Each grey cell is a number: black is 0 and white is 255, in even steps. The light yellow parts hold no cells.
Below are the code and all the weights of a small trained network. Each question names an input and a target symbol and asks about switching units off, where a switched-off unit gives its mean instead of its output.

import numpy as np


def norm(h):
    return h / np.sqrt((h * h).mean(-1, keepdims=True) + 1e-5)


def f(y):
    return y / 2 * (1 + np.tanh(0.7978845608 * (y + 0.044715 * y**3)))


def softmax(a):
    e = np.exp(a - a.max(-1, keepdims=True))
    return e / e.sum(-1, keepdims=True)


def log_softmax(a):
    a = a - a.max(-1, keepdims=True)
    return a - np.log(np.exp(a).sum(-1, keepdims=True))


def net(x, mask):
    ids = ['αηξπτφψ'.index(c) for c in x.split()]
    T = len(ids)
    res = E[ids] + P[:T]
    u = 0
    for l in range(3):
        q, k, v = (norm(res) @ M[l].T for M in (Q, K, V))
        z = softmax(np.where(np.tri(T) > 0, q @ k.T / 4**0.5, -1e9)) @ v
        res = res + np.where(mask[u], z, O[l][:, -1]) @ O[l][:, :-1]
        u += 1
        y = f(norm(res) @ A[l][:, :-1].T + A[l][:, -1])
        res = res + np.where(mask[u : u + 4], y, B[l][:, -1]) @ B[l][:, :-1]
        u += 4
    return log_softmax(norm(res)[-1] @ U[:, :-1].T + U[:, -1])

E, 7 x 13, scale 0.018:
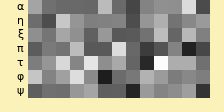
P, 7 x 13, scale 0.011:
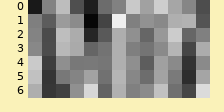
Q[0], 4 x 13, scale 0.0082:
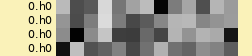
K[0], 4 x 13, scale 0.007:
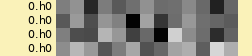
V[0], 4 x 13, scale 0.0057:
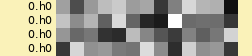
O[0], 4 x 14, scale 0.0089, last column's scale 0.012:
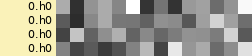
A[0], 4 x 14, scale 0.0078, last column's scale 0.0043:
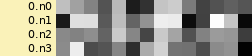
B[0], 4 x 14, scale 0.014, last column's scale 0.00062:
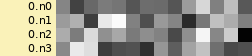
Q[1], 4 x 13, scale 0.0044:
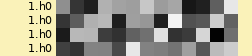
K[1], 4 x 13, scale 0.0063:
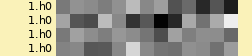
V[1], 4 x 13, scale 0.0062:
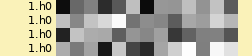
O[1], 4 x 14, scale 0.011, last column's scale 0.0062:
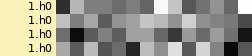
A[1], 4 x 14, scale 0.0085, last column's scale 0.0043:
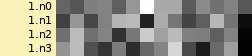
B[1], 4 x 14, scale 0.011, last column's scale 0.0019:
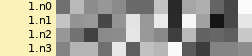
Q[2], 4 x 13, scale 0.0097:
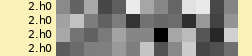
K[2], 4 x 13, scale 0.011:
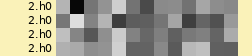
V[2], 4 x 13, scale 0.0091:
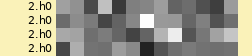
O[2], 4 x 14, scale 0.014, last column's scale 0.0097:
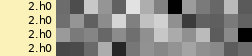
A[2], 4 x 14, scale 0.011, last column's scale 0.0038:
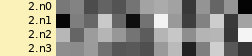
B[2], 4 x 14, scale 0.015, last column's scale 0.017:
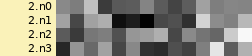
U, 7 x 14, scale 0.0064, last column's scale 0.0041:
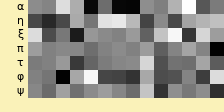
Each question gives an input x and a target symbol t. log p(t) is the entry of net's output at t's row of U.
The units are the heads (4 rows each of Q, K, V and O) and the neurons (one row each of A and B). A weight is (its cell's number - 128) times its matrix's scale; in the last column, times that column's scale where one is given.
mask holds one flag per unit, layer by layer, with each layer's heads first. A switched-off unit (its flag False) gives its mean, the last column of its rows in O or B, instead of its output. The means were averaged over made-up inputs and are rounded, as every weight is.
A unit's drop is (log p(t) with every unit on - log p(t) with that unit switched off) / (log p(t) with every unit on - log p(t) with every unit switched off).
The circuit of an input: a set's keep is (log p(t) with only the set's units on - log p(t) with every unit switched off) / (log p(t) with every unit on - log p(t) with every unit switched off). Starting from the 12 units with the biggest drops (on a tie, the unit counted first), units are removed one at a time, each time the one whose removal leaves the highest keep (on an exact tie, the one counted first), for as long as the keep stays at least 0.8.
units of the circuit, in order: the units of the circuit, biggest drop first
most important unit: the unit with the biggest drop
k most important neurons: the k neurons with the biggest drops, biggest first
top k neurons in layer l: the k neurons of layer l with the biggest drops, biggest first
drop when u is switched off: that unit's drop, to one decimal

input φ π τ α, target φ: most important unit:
1.h0
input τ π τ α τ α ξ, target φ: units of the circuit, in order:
[0.h0, 2.h0]
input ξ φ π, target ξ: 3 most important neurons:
[2.n3, 2.n2, 2.n1]
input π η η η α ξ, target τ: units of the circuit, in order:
[0.h0, 1.n3]
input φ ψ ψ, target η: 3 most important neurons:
[2.n1, 1.n1, 2.n3]
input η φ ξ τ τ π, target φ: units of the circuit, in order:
[2.h0, 2.n2, 1.h0]
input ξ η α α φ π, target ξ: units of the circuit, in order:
[2.h0, 2.n3]
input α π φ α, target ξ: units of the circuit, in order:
[2.h0, 0.h0]
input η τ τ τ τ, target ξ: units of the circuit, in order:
[1.h0, 2.n3]
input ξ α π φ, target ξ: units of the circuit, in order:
[2.h0, 0.h0]
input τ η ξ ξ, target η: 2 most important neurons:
[2.n2, 2.n1]
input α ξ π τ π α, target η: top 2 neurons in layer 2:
[2.n1, 2.n3]
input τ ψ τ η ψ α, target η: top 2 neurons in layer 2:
[2.n1, 2.n2]
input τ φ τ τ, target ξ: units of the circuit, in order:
[2.n3]
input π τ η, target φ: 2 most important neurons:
[2.n2, 1.n2]
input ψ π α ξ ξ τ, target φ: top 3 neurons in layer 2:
[2.n2, 2.n1, 2.n3]
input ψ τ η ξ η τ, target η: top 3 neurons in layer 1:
[1.n1, 1.n0, 1.n2]
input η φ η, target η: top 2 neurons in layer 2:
[2.n2, 2.n1]
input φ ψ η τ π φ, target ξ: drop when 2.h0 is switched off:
0.3
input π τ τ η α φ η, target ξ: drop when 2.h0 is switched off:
0.9
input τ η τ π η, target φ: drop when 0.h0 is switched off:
0.7
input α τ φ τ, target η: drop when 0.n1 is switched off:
0.0
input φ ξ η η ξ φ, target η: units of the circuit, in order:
[2.n1]
